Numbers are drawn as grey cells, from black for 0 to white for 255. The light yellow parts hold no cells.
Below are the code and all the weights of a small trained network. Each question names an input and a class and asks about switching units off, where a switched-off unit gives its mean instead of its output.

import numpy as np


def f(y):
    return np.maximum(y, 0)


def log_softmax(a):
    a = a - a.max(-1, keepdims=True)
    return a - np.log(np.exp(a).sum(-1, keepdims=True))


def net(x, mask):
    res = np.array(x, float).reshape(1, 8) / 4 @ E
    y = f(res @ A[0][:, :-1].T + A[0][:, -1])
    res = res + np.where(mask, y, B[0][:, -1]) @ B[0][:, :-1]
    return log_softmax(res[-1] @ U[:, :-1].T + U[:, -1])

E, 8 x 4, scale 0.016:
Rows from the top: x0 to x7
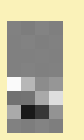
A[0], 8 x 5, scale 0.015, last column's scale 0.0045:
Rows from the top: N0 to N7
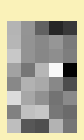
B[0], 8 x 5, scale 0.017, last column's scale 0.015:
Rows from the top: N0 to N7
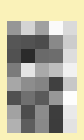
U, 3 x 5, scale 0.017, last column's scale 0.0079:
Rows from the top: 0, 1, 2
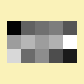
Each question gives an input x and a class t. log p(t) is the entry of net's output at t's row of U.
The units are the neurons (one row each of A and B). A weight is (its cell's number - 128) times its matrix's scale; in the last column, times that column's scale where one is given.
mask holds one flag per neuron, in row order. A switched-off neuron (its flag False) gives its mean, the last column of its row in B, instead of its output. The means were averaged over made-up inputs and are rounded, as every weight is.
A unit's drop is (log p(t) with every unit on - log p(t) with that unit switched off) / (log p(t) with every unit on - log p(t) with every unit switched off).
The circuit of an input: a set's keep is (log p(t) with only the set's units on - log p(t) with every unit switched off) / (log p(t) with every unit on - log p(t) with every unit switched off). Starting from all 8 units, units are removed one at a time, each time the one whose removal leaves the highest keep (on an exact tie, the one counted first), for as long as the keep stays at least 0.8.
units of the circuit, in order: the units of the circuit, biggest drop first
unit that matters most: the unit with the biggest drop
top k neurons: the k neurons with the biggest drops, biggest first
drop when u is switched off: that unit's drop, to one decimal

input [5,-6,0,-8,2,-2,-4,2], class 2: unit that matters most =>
N3
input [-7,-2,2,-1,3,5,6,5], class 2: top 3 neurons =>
N7, N0, N2
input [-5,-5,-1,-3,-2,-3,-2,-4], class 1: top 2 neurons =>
N2, N5
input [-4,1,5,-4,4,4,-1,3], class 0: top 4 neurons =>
N0, N2, N1, N5
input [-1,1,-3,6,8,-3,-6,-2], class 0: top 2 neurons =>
N5, N2
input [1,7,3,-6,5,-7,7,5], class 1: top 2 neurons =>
N0, N6
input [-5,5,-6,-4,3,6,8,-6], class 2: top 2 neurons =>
N7, N0
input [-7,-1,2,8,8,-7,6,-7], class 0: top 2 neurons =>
N2, N5
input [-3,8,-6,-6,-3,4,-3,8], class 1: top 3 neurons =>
N2, N5, N1
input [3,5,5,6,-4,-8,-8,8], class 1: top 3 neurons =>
N0, N7, N2
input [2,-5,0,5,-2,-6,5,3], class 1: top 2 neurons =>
N0, N6
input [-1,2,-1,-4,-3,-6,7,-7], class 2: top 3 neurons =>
N3, N7, N5
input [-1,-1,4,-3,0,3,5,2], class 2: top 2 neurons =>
N7, N0
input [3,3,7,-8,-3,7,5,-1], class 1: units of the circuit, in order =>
N3
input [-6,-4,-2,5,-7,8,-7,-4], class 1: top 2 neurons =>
N2, N5
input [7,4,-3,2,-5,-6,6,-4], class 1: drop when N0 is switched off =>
0.3
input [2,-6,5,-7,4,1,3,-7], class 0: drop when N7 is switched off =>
0.0
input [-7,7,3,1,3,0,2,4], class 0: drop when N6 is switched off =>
0.1
